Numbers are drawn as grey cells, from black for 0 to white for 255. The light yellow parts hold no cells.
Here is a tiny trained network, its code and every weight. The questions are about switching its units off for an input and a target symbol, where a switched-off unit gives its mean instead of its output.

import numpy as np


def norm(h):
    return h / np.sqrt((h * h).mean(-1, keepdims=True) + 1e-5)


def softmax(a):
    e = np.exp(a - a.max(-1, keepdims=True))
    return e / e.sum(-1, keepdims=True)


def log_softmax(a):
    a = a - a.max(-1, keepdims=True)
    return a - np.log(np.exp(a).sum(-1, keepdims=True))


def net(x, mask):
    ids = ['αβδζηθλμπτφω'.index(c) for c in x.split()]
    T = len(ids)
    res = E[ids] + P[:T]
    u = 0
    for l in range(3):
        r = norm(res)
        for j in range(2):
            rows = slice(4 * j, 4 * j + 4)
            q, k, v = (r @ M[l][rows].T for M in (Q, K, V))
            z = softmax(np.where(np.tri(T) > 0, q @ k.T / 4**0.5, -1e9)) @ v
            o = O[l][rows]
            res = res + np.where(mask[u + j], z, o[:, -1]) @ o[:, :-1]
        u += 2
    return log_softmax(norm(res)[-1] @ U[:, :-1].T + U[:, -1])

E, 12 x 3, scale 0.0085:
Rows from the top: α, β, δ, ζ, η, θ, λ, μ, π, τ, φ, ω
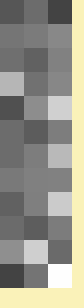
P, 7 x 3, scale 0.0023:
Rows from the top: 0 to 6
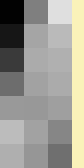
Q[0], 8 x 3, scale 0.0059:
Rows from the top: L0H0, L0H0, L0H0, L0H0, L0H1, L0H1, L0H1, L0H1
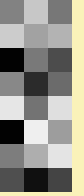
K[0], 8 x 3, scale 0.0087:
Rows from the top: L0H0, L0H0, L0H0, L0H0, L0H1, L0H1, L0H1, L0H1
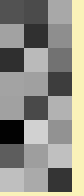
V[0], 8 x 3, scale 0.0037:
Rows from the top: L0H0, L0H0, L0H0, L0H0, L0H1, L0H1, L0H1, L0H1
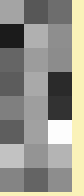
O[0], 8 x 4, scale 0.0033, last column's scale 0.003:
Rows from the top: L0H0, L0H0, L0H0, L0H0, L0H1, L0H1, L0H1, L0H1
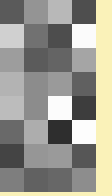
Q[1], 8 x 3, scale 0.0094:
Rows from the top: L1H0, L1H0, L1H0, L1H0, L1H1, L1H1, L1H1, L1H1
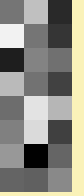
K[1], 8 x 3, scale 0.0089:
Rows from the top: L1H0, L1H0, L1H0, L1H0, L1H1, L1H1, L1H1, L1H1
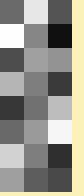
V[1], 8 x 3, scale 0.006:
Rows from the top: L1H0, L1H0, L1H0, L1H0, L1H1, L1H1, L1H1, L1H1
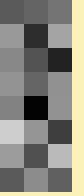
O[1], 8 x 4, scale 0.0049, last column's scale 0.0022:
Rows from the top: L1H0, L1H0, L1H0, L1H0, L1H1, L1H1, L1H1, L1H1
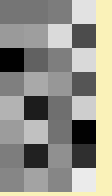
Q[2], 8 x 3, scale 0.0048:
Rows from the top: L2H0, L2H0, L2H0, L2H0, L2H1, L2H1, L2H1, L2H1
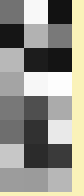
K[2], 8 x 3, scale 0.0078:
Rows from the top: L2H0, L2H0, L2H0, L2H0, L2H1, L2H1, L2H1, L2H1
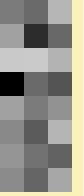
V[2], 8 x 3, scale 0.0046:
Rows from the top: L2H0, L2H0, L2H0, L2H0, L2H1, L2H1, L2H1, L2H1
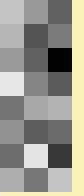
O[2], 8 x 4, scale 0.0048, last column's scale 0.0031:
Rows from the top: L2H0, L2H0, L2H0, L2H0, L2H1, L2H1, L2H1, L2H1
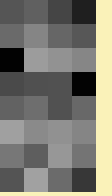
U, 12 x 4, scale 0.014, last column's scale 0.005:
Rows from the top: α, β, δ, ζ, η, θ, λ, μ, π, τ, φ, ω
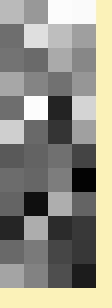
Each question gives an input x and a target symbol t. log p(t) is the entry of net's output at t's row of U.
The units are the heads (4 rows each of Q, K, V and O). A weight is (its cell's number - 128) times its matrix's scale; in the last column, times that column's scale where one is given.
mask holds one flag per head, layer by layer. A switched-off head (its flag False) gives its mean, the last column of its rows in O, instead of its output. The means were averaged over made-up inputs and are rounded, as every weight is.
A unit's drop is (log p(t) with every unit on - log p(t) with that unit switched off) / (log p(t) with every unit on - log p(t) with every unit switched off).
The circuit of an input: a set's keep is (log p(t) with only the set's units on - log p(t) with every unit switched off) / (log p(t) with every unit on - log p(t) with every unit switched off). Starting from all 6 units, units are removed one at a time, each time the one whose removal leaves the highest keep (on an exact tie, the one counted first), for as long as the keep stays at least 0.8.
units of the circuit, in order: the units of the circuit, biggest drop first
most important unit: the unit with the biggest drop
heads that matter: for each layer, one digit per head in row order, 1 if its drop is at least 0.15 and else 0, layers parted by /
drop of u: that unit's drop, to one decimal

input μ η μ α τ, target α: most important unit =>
L0H1
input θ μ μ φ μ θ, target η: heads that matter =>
00 / 01 / 00
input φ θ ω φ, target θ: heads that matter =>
00 / 01 / 10
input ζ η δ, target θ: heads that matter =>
00 / 10 / 10
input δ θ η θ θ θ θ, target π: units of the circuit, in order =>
[L1H0, L0H1]
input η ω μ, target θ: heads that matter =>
00 / 00 / 10
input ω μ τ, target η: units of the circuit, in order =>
[L1H1, L0H0]
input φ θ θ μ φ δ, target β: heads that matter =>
01 / 01 / 00
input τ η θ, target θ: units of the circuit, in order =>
[L1H0, L2H0]
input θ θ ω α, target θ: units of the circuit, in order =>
[L2H0, L0H1]
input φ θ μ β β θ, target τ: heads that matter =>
00 / 11 / 00
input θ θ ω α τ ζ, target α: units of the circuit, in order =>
[L1H0, L0H0]
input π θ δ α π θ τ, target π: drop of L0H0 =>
0.1
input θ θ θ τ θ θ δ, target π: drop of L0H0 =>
0.0
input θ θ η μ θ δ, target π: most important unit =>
L0H1
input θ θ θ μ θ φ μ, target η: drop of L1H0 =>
-0.1
